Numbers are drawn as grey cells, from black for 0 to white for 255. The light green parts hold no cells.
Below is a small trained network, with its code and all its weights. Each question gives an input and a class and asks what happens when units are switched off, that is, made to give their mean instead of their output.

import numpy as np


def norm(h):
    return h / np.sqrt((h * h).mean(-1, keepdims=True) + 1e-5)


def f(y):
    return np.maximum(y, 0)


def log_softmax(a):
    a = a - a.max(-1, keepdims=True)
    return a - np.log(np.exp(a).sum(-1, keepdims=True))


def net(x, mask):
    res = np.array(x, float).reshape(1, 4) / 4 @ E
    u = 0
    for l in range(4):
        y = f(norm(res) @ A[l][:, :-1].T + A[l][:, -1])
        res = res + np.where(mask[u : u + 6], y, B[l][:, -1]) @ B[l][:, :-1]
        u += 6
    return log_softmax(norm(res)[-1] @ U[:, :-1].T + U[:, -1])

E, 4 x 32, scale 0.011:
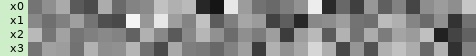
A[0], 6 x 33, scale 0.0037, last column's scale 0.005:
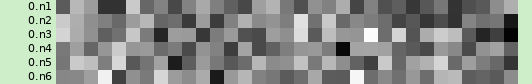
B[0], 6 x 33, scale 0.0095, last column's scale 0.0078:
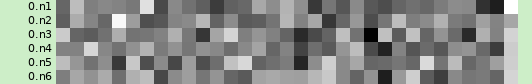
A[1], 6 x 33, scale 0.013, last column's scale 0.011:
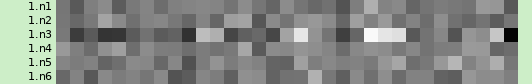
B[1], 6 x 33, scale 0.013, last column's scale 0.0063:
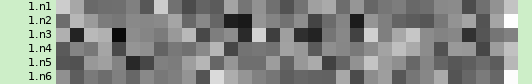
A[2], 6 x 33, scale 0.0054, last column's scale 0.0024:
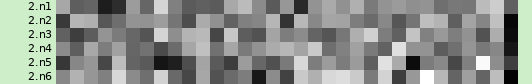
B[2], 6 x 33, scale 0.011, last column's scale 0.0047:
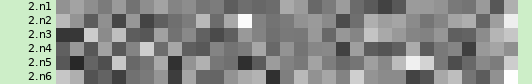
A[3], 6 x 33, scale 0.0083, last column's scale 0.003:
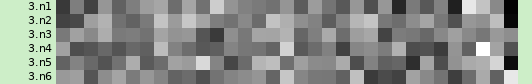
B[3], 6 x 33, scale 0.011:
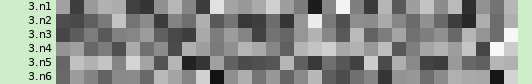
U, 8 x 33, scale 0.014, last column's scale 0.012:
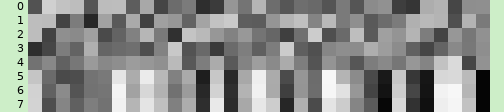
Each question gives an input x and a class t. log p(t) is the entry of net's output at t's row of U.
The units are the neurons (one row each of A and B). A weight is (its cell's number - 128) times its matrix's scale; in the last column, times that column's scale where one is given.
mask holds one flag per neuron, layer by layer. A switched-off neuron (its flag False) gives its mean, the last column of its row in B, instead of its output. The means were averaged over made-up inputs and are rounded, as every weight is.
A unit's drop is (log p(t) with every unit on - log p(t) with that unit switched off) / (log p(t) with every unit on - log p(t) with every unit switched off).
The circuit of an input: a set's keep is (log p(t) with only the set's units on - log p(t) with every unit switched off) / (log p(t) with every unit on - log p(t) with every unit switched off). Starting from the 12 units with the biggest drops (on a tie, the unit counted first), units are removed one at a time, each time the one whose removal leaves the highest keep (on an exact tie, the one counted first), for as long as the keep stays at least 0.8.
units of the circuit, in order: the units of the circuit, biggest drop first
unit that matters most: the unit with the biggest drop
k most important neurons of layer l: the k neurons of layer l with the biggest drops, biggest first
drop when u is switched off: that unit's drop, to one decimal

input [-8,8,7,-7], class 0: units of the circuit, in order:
(1.n2)
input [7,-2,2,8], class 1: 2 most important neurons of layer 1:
(1.n2 1.n4)
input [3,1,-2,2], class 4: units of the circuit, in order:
(1.n2 3.n6)
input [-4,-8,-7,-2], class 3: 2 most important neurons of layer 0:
(0.n2 0.n4)
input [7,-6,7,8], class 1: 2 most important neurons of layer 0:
(0.n6 0.n5)
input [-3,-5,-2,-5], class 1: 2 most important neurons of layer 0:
(0.n4 0.n1)
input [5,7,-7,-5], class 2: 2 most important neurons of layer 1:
(1.n5 1.n6)
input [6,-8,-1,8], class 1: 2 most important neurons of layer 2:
(2.n6 2.n2)
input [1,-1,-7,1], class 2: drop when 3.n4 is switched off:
0.0
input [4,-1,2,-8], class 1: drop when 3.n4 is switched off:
0.4
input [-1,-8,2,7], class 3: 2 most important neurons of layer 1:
(1.n5 1.n1)
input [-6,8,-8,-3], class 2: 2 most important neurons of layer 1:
(1.n6 1.n5)
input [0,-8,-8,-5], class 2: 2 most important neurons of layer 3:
(3.n1 3.n3)
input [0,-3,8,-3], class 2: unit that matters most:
0.n3
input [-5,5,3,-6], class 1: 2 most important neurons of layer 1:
(1.n1 1.n6)
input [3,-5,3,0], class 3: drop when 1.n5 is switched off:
0.1
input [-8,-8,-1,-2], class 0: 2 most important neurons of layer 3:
(3.n3 3.n2)
